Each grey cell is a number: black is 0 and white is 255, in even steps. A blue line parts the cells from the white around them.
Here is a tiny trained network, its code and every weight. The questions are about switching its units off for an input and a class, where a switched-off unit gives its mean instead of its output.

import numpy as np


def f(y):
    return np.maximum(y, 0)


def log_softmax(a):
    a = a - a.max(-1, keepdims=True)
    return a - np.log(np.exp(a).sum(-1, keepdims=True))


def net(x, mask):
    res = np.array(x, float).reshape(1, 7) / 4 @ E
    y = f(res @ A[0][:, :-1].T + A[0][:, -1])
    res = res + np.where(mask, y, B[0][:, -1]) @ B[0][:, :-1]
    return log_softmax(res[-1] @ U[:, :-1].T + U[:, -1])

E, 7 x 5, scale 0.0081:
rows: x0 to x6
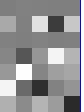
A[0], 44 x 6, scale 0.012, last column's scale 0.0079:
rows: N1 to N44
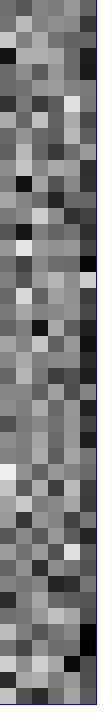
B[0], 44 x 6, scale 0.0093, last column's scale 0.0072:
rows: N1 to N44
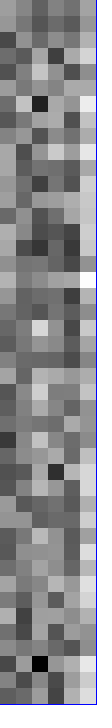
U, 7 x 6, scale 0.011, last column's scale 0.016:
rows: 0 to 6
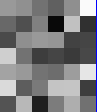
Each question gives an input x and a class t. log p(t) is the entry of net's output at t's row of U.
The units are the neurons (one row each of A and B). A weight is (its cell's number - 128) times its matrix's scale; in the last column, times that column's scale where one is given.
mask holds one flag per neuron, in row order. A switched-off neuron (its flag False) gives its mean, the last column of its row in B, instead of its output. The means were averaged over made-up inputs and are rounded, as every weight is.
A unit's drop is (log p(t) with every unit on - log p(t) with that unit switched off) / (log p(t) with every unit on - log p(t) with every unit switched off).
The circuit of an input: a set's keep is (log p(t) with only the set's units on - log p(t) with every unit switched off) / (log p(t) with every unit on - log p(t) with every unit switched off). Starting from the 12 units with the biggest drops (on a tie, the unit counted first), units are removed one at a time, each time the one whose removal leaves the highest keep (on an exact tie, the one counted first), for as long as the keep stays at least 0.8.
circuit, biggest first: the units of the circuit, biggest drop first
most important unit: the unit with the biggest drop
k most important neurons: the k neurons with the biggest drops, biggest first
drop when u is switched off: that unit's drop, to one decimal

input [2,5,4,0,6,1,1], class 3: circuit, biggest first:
N16, N32
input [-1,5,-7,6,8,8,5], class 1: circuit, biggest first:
N30
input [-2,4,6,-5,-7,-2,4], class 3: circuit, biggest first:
N12, N15
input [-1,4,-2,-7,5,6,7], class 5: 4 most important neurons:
N13, N10, N37, N24
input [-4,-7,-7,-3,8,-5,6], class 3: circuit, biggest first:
N16, N19
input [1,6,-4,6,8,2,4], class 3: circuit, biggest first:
N16, N32
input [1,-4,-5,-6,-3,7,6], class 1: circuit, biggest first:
N30, N44
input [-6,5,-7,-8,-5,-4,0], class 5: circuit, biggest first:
N37, N10
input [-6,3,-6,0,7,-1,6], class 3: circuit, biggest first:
N16, N32
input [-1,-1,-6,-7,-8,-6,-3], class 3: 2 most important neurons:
N15, N12
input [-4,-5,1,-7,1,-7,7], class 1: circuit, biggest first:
N4, N38
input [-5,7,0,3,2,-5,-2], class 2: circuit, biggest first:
N8, N35, N29
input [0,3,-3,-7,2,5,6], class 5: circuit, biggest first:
N13, N37
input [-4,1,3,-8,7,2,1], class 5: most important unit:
N10
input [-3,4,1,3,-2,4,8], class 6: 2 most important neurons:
N42, N3
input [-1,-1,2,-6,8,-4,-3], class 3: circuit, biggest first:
N16, N19
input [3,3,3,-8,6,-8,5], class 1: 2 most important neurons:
N4, N43
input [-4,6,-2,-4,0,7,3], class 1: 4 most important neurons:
N30, N44, N40, N7
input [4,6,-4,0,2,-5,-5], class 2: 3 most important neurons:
N35, N29, N8
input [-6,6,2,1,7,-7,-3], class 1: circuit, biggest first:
N43
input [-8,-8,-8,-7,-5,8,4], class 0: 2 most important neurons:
N37, N4
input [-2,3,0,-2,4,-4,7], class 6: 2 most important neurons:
N42, N14
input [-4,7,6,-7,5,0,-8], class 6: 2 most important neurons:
N7, N9
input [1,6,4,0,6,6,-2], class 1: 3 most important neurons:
N30, N44, N40
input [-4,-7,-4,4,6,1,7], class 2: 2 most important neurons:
N25, N21
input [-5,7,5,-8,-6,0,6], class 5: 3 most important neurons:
N37, N13, N10
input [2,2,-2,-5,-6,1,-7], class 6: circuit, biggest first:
N7
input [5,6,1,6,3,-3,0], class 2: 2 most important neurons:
N8, N35
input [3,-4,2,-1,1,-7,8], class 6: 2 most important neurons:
N42, N14
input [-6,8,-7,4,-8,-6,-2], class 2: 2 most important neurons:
N8, N31
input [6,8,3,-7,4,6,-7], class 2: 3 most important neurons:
N31, N35, N8
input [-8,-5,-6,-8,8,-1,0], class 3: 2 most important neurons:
N16, N19
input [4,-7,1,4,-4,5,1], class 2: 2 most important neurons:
N21, N25
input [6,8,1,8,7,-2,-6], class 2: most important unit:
N35
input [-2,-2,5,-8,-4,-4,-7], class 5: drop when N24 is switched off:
0.1
